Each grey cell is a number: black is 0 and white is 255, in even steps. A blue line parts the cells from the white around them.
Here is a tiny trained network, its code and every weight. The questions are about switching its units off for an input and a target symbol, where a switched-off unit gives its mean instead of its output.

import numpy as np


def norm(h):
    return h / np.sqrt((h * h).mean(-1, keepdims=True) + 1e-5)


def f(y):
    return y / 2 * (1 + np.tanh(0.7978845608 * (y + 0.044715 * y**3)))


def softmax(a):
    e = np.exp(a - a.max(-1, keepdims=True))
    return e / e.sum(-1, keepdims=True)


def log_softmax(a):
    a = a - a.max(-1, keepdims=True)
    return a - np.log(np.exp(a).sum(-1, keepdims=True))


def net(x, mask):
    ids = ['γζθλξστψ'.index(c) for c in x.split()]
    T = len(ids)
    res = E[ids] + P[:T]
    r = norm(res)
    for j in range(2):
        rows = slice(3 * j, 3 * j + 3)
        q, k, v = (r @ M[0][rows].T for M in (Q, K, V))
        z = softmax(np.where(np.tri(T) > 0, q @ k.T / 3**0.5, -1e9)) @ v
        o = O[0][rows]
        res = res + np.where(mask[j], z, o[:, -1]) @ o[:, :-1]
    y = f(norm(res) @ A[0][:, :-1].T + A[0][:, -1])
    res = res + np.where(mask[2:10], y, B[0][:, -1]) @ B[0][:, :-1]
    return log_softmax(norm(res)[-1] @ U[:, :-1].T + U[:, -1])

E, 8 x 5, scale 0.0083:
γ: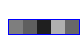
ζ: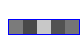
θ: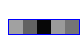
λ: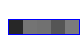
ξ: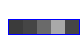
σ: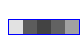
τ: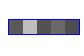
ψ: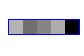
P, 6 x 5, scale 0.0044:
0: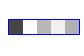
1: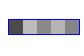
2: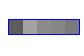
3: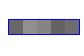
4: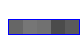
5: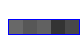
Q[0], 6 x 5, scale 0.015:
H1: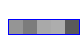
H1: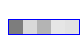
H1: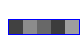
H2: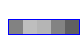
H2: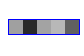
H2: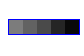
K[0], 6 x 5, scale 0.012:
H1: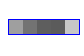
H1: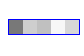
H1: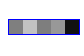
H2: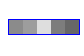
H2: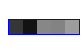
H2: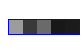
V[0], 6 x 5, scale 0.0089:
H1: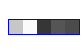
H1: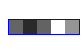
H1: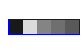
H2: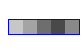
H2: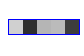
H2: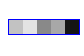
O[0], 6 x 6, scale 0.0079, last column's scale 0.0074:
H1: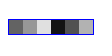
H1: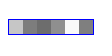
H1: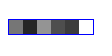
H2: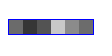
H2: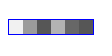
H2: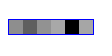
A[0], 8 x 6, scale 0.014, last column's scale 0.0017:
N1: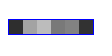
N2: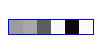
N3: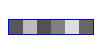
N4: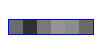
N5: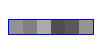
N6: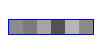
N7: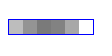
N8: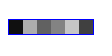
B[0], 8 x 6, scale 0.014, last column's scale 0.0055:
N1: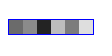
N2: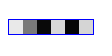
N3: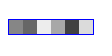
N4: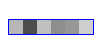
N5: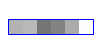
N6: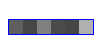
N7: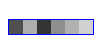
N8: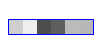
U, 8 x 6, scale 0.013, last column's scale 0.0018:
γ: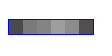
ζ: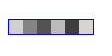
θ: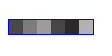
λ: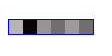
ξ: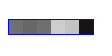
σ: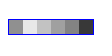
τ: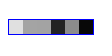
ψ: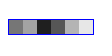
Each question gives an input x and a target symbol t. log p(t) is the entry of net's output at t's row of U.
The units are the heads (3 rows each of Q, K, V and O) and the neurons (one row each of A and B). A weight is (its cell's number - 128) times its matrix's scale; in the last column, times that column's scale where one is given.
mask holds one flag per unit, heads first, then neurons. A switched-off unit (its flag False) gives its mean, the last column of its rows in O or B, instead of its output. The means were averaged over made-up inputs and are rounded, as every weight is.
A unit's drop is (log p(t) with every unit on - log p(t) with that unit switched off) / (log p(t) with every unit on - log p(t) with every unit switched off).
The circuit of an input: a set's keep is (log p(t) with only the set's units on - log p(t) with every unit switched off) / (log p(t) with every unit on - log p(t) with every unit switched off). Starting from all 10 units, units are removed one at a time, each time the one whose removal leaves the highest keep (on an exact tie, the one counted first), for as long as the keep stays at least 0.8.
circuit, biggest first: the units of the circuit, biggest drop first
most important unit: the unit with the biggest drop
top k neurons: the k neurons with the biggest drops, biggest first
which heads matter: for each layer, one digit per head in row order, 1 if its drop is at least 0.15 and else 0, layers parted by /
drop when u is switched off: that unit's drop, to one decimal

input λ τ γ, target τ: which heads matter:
11
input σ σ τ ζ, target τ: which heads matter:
01
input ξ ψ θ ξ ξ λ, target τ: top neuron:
N8
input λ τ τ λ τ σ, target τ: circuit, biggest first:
H1, N2, H2
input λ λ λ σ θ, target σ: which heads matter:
11
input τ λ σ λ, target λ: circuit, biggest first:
H2, N4
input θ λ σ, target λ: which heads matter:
01
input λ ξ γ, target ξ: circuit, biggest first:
H1, N2
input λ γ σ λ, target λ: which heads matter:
00
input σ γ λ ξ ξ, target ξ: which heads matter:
11
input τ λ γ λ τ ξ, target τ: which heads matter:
01
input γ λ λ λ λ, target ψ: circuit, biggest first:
H2, N1
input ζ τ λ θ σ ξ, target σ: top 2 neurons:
N3, N8
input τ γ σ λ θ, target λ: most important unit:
H2
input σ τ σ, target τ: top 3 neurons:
N5, N7, N2
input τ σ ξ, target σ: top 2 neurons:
N3, N2
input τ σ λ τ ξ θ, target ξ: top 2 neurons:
N7, N2
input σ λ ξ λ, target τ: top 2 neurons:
N8, N3
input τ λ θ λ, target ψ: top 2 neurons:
N3, N1
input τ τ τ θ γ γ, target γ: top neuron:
N3
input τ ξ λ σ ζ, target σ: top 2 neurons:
N3, N8
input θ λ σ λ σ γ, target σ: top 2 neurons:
N3, N2
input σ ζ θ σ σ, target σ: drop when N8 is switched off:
0.1
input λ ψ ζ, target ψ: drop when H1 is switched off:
0.5
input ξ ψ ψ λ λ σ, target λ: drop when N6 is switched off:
0.0
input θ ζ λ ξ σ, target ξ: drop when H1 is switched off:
0.8
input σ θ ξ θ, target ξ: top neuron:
N7
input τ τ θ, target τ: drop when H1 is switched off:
0.8
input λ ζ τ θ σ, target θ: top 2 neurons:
N6, N3
